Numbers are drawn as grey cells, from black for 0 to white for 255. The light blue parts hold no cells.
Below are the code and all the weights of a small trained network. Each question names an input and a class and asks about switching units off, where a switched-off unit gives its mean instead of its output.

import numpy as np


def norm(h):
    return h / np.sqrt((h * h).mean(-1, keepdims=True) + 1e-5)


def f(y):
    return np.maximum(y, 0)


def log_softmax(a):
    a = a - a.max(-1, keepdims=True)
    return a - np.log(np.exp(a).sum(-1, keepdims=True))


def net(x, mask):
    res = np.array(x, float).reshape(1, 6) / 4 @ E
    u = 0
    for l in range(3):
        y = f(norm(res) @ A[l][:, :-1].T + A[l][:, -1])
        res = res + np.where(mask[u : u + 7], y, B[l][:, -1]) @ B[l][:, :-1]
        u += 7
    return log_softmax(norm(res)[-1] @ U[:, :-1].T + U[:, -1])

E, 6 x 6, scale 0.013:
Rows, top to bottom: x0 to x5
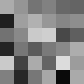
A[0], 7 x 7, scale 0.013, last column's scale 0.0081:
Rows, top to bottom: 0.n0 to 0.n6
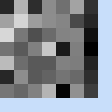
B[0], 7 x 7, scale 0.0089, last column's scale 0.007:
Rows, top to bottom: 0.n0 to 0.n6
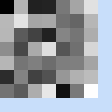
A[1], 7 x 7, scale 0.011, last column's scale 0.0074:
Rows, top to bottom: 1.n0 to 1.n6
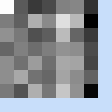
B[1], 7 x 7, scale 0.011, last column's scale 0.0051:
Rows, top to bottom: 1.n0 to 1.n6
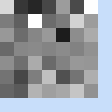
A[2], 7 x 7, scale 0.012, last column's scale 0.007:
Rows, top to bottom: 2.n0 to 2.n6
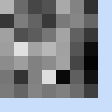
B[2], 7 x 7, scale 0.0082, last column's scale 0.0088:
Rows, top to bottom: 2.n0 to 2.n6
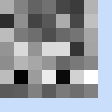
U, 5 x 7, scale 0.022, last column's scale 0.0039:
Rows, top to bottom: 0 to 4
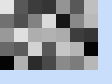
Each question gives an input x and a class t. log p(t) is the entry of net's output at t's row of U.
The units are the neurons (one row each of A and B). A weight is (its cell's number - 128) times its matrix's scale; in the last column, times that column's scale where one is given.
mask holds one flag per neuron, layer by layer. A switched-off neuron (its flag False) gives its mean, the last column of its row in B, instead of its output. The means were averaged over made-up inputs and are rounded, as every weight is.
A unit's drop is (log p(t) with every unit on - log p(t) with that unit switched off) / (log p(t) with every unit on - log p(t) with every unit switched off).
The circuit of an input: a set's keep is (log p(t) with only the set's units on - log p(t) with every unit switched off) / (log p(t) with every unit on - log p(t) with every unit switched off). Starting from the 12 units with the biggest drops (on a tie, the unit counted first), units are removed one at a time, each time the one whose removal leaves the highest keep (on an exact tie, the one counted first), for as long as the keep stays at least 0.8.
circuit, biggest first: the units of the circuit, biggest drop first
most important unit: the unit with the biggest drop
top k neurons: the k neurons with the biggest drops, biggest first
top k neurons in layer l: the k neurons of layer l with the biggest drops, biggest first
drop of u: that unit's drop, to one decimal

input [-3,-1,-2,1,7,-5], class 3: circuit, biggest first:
[1.n1]
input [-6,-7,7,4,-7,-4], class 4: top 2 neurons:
[0.n0; 0.n5]
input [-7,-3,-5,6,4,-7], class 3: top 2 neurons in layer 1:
[1.n1; 1.n0]
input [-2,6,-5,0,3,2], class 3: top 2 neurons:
[0.n0; 1.n1]
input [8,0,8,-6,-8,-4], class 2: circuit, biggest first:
[0.n1; 2.n3]
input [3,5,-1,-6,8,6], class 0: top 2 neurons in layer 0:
[0.n6; 0.n3]
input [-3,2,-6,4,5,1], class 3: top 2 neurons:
[0.n0; 1.n1]
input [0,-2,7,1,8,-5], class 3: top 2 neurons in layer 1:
[1.n1; 1.n6]
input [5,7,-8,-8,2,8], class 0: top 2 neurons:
[0.n2; 1.n0]
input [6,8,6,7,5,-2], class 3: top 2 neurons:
[0.n0; 0.n6]
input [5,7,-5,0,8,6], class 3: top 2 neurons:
[1.n1; 0.n2]
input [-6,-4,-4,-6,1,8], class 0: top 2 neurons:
[1.n0; 0.n2]
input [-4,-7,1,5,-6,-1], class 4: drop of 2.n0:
0.0
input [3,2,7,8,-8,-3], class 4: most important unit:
0.n0
